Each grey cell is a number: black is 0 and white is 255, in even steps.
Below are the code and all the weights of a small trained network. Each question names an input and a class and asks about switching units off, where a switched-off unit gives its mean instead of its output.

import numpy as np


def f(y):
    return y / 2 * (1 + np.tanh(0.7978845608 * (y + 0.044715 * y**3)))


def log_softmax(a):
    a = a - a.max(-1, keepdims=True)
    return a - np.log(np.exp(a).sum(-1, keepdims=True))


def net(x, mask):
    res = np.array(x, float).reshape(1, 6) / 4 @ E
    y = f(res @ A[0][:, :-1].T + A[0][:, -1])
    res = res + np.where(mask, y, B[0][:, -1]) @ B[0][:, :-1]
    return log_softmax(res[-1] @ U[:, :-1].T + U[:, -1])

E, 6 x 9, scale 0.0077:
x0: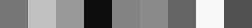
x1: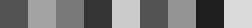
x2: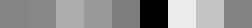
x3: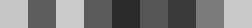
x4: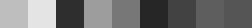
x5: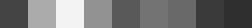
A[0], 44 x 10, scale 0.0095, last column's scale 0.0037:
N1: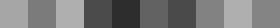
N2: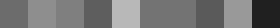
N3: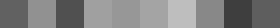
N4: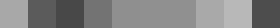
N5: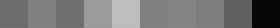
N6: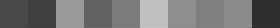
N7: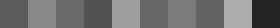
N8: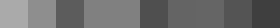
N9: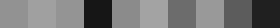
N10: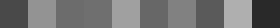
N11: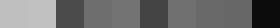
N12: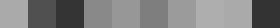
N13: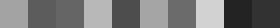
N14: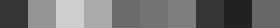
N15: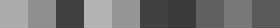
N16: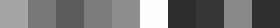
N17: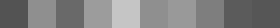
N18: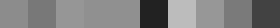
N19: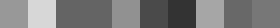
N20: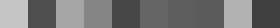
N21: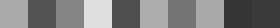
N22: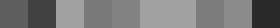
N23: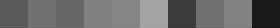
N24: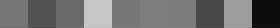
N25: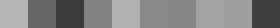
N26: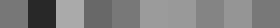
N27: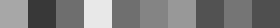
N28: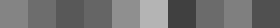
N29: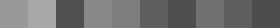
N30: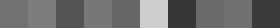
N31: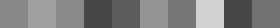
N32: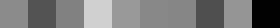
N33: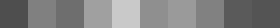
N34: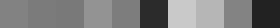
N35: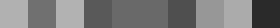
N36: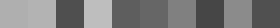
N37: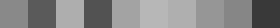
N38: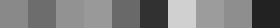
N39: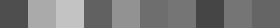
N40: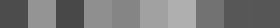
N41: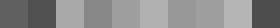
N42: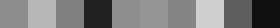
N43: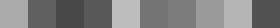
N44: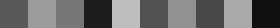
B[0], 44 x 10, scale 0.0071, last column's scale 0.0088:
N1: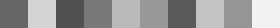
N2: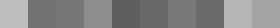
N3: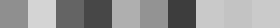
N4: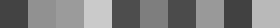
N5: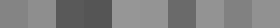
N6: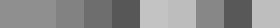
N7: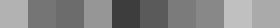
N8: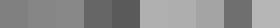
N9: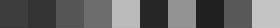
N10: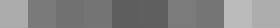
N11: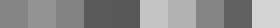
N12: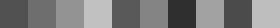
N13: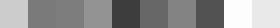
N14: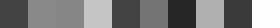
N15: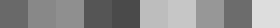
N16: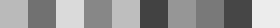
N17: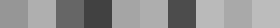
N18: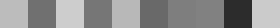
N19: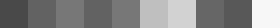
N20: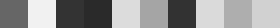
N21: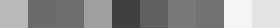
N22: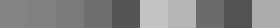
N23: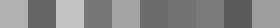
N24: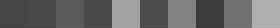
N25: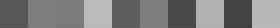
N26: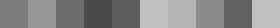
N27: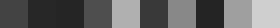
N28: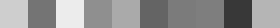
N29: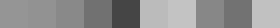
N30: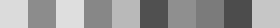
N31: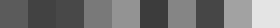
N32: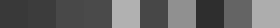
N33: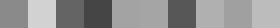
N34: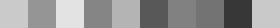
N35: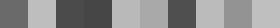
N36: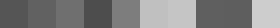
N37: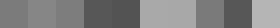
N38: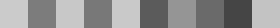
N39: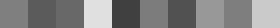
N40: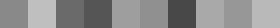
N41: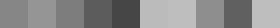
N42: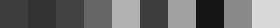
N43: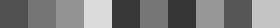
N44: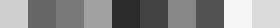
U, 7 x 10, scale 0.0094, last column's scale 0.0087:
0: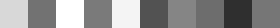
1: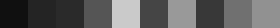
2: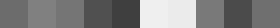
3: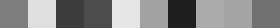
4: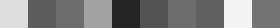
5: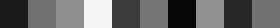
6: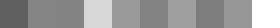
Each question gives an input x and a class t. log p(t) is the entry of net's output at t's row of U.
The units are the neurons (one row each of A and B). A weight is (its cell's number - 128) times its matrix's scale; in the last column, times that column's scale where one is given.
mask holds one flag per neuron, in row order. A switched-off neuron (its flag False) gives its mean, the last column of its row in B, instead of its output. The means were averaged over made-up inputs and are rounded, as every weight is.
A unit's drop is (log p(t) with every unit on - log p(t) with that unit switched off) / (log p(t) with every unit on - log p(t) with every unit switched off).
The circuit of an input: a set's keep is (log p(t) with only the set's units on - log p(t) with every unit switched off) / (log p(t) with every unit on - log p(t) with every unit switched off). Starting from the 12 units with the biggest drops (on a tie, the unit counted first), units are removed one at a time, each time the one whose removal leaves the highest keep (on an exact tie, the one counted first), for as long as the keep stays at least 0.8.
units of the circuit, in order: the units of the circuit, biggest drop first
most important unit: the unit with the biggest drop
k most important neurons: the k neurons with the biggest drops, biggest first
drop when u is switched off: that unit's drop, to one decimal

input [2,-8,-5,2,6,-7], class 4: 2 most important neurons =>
N13, N21
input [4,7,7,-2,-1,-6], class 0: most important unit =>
N34
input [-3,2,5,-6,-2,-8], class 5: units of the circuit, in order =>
N12, N43
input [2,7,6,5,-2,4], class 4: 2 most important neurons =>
N44, N39
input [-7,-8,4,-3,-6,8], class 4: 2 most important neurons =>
N21, N13
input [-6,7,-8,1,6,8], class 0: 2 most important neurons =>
N16, N30
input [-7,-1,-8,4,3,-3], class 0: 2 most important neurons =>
N16, N30
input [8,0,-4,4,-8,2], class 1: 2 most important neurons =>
N9, N42
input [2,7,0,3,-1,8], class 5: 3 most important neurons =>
N14, N13, N39
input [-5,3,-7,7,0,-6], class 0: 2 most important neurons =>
N16, N28
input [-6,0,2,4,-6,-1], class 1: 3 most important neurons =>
N27, N32, N24
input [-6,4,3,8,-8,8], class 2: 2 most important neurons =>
N26, N22
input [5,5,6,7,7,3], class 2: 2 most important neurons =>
N19, N11
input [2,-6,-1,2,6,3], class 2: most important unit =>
N19
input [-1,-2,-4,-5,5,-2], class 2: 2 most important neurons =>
N15, N20
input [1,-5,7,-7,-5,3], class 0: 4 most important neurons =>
N34, N38, N18, N20
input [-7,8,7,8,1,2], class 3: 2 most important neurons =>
N20, N1
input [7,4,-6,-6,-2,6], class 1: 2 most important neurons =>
N9, N42
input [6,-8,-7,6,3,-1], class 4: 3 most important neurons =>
N13, N21, N31
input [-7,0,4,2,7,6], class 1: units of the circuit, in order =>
N27
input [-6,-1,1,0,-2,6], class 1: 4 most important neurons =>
N27, N32, N24, N43
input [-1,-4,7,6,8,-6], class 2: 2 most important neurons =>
N15, N11
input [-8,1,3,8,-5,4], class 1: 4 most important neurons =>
N27, N32, N24, N3
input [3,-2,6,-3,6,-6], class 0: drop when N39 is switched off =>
0.1
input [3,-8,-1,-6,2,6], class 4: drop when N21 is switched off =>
0.3
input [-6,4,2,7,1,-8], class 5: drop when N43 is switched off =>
0.5
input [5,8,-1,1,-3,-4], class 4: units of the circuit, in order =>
N44
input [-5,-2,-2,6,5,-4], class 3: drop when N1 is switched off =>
0.2
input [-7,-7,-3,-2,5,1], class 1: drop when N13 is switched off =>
-0.1
